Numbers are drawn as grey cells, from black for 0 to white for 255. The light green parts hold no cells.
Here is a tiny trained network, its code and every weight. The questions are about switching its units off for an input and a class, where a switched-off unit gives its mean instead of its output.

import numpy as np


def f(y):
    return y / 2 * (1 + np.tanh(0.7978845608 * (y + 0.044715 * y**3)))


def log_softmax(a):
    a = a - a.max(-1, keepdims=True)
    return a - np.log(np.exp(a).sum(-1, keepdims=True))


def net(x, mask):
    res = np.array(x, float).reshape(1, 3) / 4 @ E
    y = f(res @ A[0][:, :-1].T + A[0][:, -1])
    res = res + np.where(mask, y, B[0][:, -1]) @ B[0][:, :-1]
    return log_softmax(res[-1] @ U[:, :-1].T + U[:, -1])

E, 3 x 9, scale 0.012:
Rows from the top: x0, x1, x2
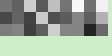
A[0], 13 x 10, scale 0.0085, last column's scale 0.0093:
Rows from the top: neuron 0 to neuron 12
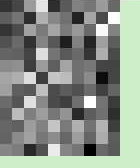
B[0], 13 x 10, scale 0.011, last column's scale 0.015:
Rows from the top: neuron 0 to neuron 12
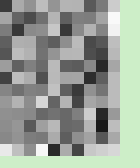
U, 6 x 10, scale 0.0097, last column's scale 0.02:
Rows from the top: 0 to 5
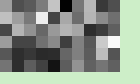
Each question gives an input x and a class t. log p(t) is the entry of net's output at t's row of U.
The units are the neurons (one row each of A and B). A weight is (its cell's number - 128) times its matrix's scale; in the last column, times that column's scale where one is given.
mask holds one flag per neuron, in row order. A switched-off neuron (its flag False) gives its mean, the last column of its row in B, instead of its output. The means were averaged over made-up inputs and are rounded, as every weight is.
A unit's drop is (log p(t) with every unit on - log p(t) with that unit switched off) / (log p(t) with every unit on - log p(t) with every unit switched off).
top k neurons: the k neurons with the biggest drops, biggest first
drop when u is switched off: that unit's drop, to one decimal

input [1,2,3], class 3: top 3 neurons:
(neuron 8; neuron 0; neuron 10)
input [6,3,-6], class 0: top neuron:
(neuron 2)
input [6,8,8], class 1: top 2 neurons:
(neuron 12; neuron 6)
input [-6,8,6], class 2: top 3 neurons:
(neuron 4; neuron 3; neuron 2)
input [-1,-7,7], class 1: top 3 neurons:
(neuron 12; neuron 4; neuron 3)
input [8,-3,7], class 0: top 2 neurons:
(neuron 2; neuron 10)
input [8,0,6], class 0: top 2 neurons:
(neuron 2; neuron 10)
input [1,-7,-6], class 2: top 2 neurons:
(neuron 6; neuron 12)
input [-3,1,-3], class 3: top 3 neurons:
(neuron 12; neuron 10; neuron 2)
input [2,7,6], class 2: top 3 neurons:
(neuron 4; neuron 3; neuron 8)
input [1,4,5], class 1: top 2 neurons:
(neuron 12; neuron 6)
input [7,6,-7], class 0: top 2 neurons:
(neuron 2; neuron 12)
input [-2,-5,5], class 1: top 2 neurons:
(neuron 12; neuron 4)
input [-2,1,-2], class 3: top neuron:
(neuron 12)
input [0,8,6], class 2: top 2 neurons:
(neuron 4; neuron 3)
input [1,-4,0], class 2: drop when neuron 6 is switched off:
0.1
